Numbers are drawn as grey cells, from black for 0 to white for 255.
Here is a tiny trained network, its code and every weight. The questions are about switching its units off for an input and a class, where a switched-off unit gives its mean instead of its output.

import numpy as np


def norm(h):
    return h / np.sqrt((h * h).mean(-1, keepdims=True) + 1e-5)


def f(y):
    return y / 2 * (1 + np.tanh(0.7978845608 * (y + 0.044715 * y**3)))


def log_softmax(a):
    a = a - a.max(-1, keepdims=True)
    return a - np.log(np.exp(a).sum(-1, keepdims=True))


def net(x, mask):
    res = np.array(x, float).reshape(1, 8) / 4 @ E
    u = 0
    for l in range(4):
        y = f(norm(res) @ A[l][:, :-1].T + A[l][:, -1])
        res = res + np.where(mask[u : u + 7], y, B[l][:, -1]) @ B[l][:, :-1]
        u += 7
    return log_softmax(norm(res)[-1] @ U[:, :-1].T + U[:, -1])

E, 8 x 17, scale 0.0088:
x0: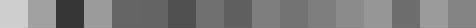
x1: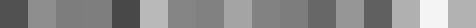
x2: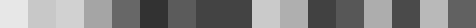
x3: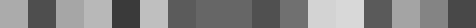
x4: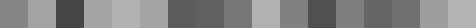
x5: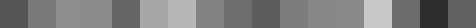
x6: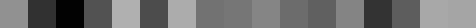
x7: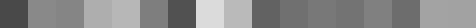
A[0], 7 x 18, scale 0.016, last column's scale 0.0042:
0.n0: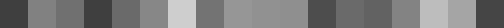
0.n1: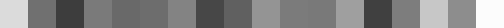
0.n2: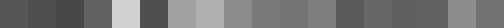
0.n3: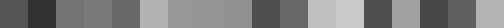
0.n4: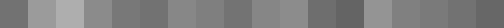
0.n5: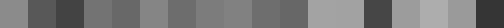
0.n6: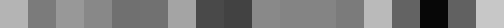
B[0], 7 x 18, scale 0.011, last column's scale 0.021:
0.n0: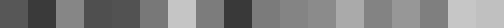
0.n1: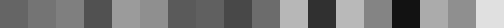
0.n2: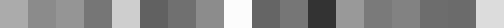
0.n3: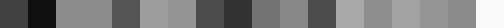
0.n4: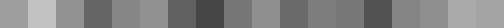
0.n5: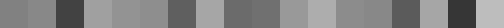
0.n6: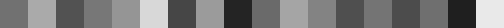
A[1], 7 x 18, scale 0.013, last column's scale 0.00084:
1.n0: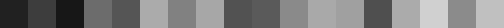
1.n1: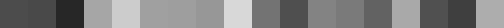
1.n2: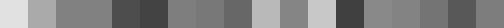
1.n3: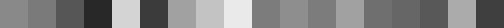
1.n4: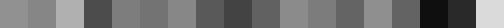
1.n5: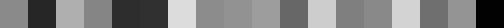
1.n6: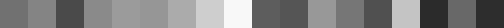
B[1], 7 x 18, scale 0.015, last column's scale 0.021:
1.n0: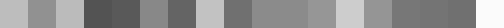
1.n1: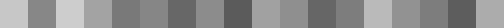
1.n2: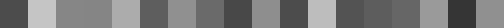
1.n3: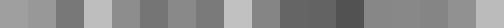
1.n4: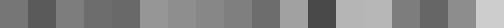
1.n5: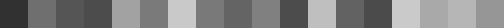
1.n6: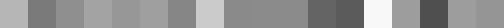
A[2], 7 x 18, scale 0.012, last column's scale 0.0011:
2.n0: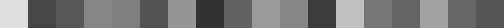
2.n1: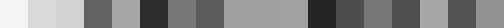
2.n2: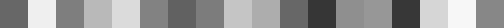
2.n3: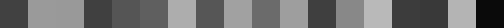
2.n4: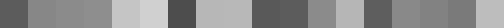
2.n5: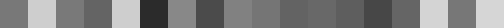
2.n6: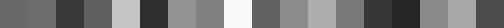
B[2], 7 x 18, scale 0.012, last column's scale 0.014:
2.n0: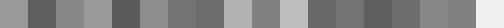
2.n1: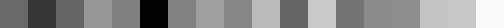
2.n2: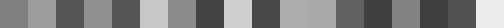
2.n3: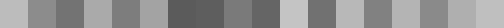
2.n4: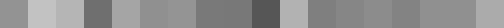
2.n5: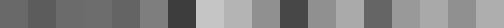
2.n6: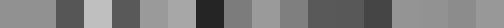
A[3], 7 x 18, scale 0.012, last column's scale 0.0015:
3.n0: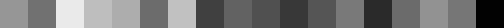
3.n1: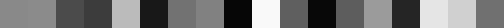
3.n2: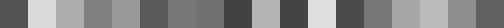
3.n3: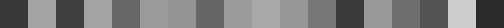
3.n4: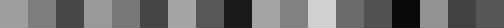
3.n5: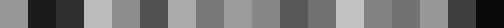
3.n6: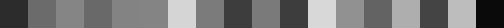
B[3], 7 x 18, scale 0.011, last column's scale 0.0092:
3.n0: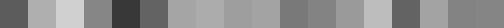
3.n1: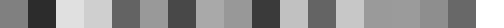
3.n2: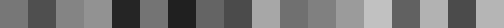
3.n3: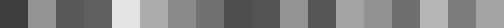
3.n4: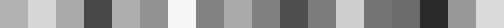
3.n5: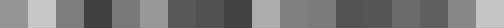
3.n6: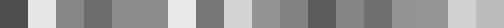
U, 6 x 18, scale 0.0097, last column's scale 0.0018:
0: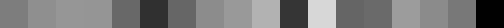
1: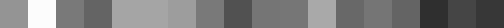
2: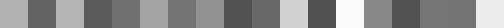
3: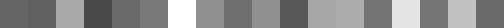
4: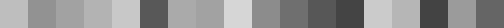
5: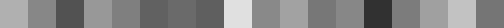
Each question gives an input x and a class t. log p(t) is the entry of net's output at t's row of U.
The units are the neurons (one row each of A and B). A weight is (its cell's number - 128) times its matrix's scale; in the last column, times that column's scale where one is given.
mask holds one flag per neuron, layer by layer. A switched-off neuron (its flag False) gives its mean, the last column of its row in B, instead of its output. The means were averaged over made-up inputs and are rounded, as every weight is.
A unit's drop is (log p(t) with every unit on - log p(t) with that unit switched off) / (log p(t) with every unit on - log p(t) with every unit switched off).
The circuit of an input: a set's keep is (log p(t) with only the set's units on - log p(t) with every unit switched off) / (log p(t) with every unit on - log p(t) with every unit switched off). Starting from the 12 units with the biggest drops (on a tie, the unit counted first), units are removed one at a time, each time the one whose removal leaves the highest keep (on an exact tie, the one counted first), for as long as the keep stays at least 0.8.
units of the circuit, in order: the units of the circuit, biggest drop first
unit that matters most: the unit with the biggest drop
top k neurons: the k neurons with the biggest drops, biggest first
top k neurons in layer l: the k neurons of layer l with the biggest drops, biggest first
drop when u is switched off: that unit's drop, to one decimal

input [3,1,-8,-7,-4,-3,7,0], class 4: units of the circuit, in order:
[0.n2; 1.n3]
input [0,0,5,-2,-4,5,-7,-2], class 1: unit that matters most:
0.n6
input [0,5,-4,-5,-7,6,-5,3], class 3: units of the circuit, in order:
[0.n6; 0.n1; 1.n5]
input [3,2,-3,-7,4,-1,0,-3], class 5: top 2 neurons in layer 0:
[0.n2; 0.n3]
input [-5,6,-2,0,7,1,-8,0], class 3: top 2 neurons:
[0.n1; 0.n6]
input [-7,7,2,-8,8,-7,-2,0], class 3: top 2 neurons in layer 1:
[1.n5; 1.n4]
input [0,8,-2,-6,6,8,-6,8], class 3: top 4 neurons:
[0.n1; 0.n2; 0.n6; 0.n0]
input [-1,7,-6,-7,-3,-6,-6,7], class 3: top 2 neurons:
[0.n0; 1.n5]
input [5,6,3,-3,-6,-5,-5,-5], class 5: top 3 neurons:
[0.n3; 0.n6; 1.n0]
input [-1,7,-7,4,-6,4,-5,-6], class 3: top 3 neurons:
[1.n5; 0.n1; 0.n6]
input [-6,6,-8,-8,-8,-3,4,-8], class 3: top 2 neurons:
[0.n0; 1.n5]
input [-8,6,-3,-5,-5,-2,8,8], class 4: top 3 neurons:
[0.n2; 1.n3; 0.n1]
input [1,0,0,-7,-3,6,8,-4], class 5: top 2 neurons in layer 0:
[0.n2; 0.n3]
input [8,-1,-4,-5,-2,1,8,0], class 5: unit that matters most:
0.n1
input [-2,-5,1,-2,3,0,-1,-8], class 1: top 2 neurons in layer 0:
[0.n6; 0.n3]
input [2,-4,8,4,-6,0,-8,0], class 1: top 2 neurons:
[0.n6; 0.n1]
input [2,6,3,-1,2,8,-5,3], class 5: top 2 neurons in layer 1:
[1.n0; 1.n1]
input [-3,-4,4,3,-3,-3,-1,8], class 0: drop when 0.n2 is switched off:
0.2
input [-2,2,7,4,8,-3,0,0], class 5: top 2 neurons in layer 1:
[1.n0; 1.n4]
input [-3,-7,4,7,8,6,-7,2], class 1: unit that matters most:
0.n3
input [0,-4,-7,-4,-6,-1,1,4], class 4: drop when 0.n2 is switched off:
0.8
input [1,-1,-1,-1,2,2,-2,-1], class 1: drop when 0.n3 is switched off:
0.3
